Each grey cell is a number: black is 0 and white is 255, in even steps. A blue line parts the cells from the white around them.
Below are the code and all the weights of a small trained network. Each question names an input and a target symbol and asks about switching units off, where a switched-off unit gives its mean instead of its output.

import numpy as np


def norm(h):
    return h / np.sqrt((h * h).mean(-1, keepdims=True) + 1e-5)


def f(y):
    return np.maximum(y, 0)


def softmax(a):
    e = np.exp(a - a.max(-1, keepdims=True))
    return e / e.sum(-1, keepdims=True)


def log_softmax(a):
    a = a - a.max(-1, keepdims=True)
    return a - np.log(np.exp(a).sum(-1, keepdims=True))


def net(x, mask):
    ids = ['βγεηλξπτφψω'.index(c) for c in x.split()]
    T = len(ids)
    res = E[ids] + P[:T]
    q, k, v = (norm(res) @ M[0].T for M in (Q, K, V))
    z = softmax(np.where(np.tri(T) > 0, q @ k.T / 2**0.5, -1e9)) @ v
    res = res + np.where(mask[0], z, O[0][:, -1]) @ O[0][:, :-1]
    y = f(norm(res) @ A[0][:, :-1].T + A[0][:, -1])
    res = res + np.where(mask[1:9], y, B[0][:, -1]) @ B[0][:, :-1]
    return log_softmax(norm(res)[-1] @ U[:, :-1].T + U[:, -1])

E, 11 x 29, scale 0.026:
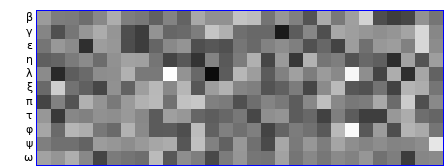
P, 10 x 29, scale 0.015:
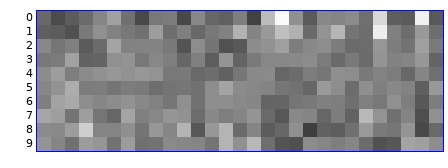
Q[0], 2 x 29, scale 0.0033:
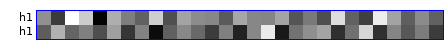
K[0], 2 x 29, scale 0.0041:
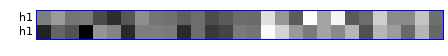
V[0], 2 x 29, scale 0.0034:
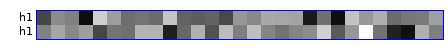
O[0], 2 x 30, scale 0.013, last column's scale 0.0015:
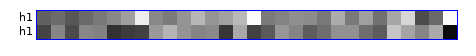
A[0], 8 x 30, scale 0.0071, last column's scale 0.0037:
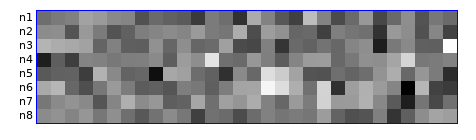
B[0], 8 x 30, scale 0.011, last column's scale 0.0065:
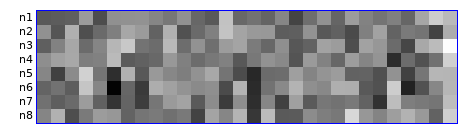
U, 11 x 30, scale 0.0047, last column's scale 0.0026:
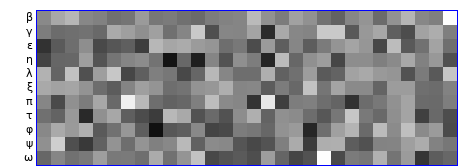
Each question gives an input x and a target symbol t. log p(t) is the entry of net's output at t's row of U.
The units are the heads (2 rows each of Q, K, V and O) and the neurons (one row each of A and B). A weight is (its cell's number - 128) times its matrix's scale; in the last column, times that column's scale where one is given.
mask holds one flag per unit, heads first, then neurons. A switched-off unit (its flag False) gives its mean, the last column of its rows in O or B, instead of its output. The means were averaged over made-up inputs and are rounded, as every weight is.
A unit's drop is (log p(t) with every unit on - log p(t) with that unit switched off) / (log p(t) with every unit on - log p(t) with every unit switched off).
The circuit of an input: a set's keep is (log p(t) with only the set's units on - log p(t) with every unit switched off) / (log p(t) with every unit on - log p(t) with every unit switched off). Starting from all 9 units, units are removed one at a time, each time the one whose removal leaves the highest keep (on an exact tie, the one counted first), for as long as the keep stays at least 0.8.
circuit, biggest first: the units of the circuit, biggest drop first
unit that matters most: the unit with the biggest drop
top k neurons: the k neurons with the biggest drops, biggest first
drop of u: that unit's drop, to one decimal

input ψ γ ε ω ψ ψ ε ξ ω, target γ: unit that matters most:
n3
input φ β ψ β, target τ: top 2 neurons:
(n2; n4)
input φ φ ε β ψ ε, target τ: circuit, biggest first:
(h1; n4)
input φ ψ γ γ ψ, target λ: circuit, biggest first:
(h1; n8)
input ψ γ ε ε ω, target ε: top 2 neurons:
(n7; n6)
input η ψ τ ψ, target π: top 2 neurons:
(n7; n3)
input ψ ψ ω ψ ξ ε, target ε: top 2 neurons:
(n5; n6)
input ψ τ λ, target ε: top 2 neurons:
(n6; n7)
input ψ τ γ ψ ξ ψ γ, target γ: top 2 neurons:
(n3; n1)
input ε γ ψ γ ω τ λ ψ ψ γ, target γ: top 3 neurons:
(n3; n1; n8)
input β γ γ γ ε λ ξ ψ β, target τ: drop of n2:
0.1
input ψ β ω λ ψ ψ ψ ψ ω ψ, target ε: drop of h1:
2.1
